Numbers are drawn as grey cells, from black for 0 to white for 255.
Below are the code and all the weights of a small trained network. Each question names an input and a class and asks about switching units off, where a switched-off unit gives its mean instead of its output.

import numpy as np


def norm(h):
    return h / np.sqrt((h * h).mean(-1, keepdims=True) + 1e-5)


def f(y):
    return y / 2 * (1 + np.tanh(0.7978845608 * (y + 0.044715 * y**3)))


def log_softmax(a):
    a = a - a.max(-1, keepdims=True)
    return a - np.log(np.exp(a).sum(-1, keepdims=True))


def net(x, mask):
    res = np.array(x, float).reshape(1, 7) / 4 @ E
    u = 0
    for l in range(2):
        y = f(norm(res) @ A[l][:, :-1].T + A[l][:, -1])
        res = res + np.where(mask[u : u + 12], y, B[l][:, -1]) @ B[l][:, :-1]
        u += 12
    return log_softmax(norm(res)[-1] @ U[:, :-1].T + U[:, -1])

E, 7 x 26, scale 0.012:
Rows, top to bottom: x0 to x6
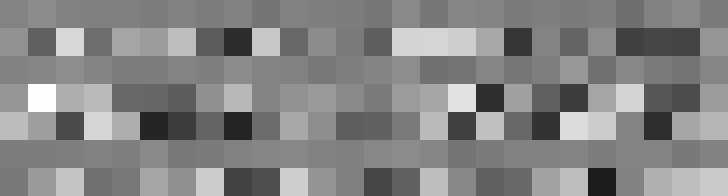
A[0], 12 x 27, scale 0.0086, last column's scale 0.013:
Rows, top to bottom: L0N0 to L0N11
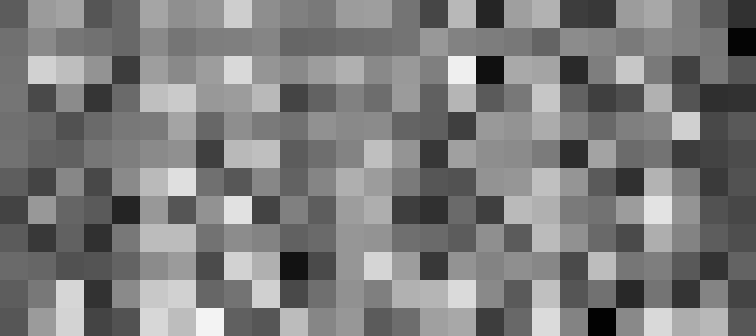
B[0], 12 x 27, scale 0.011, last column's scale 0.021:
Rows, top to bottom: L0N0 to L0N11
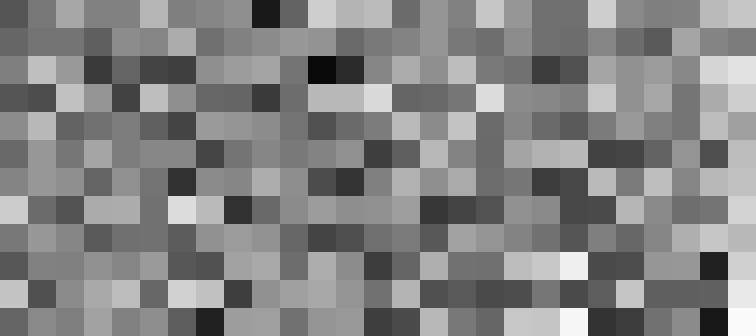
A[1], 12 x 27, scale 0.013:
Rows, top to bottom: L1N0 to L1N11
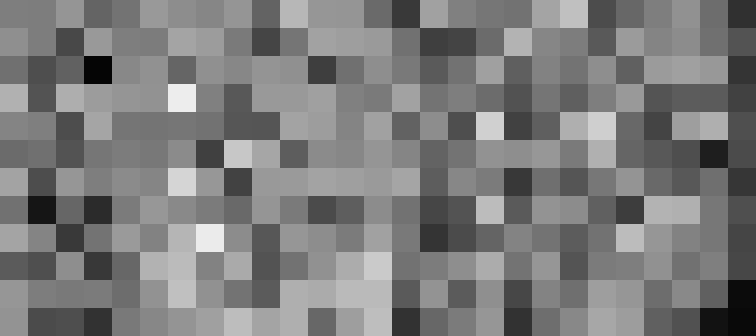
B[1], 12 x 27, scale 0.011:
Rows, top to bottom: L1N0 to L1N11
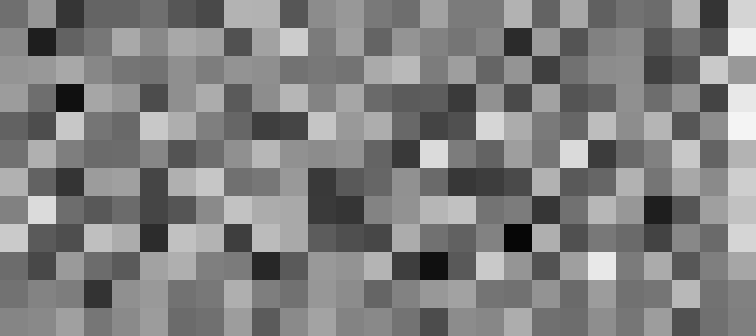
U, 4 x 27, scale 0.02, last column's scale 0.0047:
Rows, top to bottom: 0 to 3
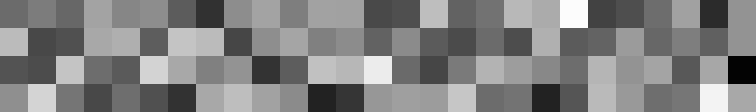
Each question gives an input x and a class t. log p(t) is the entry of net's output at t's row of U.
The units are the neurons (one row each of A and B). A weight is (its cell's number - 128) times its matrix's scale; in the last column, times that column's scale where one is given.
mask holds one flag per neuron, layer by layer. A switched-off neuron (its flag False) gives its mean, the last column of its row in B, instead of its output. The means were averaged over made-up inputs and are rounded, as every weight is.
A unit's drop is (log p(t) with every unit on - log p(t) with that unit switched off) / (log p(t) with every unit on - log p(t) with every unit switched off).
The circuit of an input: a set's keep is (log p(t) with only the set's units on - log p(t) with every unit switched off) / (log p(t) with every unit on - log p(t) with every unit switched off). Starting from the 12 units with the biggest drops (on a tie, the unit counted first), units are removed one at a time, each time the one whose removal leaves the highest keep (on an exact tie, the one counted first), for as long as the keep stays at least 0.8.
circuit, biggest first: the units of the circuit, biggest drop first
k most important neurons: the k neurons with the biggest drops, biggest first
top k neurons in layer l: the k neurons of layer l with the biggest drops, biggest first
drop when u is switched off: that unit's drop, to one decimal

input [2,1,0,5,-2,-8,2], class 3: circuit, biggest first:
L0N2
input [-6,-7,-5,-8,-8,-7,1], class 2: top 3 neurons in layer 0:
L0N3; L0N0; L0N10
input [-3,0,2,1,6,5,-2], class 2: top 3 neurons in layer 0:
L0N10; L0N11; L0N7
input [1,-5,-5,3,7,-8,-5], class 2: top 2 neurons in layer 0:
L0N11; L0N10
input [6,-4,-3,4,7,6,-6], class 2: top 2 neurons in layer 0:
L0N11; L0N10
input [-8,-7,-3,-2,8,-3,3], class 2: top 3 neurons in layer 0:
L0N7; L0N10; L0N11
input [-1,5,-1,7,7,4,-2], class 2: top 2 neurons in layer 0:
L0N10; L0N11
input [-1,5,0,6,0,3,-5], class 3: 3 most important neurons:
L0N2; L0N11; L0N7
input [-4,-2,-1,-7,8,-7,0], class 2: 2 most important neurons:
L1N4; L0N10
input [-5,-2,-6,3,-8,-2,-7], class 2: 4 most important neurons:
L0N0; L0N3; L0N11; L0N2
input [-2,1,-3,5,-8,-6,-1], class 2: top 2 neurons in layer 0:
L0N0; L0N3
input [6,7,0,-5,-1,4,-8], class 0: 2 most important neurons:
L0N9; L0N5
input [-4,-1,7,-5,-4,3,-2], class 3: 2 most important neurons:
L0N6; L0N8
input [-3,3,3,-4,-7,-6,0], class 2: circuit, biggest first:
L0N3
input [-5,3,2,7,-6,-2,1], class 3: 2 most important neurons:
L0N2; L1N4
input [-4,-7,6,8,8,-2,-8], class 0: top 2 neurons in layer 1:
L1N5; L1N7
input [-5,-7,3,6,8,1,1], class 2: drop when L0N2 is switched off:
0.4
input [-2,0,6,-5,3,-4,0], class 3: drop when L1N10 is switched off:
0.0
